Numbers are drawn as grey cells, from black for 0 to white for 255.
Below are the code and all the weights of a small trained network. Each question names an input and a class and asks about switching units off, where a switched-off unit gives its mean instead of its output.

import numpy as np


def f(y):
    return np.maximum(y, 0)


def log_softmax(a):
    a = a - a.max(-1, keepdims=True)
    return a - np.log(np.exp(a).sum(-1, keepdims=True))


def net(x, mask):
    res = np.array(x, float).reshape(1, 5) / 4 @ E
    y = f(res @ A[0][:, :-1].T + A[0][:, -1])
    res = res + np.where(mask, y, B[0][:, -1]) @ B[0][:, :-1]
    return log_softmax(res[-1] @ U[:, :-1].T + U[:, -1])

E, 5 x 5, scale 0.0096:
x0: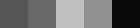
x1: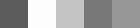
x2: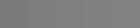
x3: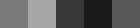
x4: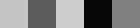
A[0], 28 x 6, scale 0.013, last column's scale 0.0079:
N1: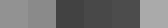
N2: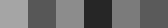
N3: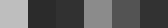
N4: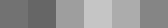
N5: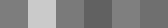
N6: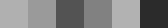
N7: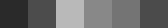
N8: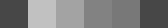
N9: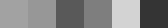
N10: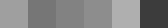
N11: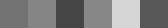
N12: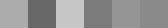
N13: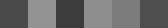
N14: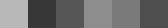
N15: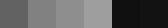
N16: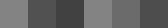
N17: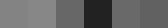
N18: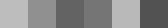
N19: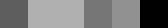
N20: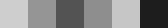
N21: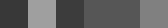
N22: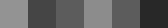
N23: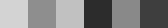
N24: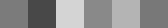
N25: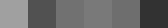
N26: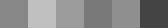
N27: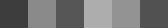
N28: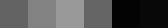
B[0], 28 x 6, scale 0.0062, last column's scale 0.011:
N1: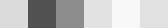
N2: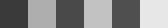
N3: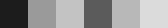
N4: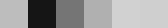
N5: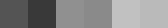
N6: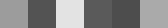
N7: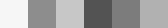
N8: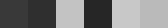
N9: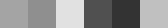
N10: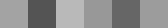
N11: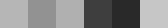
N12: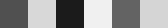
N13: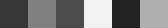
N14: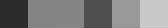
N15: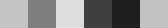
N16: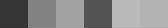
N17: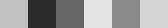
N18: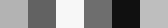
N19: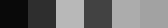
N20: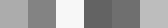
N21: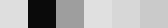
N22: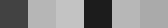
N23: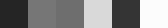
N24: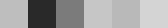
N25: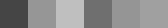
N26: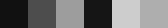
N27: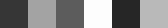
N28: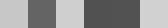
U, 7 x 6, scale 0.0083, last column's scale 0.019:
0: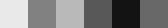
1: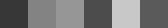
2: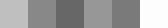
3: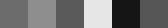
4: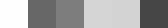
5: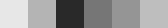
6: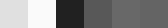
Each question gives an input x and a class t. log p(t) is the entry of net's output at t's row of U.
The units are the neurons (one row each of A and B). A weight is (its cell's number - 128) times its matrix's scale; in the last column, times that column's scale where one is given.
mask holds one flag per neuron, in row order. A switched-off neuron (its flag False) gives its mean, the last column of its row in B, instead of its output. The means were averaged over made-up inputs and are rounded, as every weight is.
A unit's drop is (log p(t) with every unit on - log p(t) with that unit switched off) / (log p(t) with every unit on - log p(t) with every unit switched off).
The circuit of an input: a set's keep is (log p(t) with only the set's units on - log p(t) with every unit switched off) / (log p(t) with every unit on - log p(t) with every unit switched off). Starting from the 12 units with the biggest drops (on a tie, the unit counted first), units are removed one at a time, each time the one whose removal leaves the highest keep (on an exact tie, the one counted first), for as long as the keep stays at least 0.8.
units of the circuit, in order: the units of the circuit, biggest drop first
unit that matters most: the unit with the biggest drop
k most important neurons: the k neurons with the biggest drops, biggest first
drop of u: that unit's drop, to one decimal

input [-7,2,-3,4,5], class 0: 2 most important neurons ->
(N18 N9)
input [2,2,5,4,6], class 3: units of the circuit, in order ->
(N23 N2)
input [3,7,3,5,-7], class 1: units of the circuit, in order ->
(N8)
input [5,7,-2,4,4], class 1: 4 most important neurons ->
(N8 N26 N19 N5)
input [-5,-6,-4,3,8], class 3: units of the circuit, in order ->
(N2 N23)
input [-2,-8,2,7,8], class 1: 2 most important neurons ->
(N3 N14)
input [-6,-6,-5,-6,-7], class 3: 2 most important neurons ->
(N27 N13)
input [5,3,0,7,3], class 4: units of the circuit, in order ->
(N1 N21)
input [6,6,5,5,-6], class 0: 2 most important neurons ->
(N15 N28)
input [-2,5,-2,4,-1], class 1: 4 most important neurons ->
(N26 N8 N5 N24)
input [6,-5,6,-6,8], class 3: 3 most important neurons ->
(N12 N2 N23)
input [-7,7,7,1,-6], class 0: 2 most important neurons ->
(N11 N9)
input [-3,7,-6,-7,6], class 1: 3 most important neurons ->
(N26 N19 N1)
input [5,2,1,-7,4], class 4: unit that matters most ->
N24
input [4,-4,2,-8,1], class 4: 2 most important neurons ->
(N24 N4)
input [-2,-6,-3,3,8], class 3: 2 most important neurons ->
(N2 N23)
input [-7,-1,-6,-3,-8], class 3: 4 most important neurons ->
(N27 N13 N28 N15)
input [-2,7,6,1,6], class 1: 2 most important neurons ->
(N26 N19)
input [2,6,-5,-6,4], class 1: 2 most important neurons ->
(N19 N26)
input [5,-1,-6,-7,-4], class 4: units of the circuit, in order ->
(N4)
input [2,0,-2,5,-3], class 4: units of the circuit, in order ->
(N21 N1)
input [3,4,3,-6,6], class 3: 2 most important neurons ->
(N12 N23)
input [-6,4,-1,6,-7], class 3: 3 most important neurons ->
(N13 N27 N28)
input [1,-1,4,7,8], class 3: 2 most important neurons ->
(N23 N2)
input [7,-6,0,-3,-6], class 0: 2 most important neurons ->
(N15 N7)
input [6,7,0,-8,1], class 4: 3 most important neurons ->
(N24 N4 N7)
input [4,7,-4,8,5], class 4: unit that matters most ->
N17
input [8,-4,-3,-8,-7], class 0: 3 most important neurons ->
(N15 N7 N1)
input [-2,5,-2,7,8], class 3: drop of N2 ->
0.3
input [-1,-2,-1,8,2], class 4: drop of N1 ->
0.2
